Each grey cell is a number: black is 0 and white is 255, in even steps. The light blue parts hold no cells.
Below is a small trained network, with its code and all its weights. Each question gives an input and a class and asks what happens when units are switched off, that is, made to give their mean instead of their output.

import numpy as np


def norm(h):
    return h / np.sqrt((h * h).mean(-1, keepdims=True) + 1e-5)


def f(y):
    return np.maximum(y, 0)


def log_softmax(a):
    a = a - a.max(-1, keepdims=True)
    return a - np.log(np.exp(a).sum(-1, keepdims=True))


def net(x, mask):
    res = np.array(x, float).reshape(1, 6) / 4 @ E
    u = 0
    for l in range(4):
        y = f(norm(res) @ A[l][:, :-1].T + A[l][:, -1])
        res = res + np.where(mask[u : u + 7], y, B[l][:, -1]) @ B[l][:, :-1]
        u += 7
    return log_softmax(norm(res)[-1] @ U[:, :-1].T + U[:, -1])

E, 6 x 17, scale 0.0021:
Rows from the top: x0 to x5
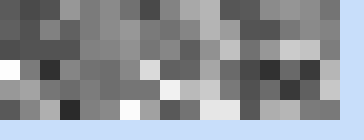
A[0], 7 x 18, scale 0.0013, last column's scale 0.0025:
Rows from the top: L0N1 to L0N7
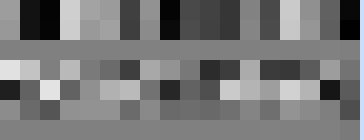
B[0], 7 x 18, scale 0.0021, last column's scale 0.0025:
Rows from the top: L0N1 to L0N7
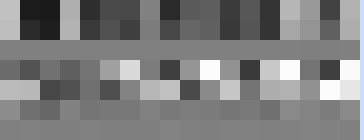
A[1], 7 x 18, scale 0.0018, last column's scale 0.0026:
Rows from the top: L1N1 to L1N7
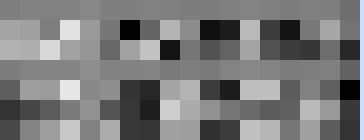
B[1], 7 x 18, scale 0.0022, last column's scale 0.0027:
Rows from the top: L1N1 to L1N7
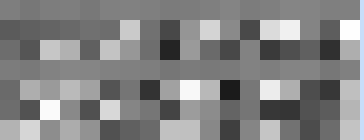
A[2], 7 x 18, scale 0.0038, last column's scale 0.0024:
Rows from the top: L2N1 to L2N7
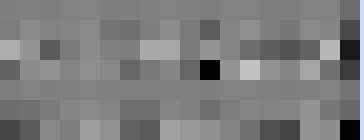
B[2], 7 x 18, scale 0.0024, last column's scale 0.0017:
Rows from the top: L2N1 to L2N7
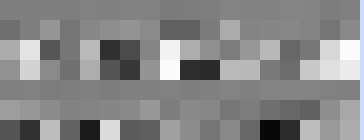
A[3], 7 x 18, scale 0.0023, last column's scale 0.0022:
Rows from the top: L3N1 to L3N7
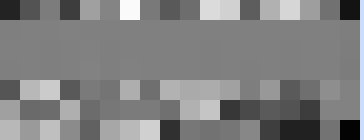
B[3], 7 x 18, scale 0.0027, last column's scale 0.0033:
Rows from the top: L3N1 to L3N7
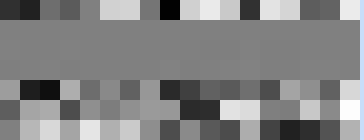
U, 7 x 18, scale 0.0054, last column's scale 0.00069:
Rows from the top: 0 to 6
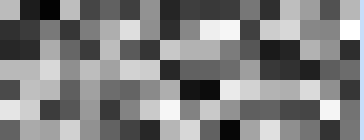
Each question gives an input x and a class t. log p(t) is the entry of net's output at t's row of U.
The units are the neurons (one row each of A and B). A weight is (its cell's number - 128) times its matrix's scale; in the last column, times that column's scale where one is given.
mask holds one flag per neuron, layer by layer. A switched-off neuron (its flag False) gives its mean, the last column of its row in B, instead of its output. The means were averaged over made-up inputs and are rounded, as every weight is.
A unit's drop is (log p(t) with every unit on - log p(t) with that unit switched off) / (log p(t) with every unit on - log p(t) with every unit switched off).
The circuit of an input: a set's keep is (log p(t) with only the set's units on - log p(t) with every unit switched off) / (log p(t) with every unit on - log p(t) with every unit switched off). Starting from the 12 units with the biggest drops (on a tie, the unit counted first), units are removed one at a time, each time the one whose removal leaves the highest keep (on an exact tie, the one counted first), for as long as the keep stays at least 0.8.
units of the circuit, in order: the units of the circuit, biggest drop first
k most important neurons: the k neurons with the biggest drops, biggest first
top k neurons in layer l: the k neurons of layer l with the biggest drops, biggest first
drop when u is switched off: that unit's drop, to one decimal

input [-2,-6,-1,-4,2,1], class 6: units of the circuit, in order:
L3N6
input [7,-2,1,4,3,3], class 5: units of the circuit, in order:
L1N2; L0N4; L3N1
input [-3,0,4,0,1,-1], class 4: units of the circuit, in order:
L0N4; L1N2
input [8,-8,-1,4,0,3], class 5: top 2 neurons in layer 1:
L1N2; L1N3
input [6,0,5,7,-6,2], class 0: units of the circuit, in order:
L0N1; L0N2
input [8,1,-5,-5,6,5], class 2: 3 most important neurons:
L2N7; L0N4; L1N2
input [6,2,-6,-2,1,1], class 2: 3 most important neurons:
L1N6; L2N7; L2N3
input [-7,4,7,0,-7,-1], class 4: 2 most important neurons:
L2N4; L0N4
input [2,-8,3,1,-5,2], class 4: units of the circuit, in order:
L0N4; L2N4
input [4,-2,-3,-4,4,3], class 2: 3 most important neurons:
L0N4; L1N2; L2N7
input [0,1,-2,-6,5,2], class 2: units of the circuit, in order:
L0N4; L1N2; L2N7
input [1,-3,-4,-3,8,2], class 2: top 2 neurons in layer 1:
L1N7; L1N6
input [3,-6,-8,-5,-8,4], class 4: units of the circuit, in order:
L0N5; L2N4
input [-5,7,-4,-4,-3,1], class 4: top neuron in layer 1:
L1N2
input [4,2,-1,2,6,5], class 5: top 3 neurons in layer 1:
L1N2; L1N5; L1N3
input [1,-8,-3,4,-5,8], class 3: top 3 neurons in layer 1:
L1N2; L1N3; L1N5
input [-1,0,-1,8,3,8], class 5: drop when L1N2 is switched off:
0.5
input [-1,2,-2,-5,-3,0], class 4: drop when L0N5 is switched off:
0.2
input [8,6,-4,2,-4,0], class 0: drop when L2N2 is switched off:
0.0
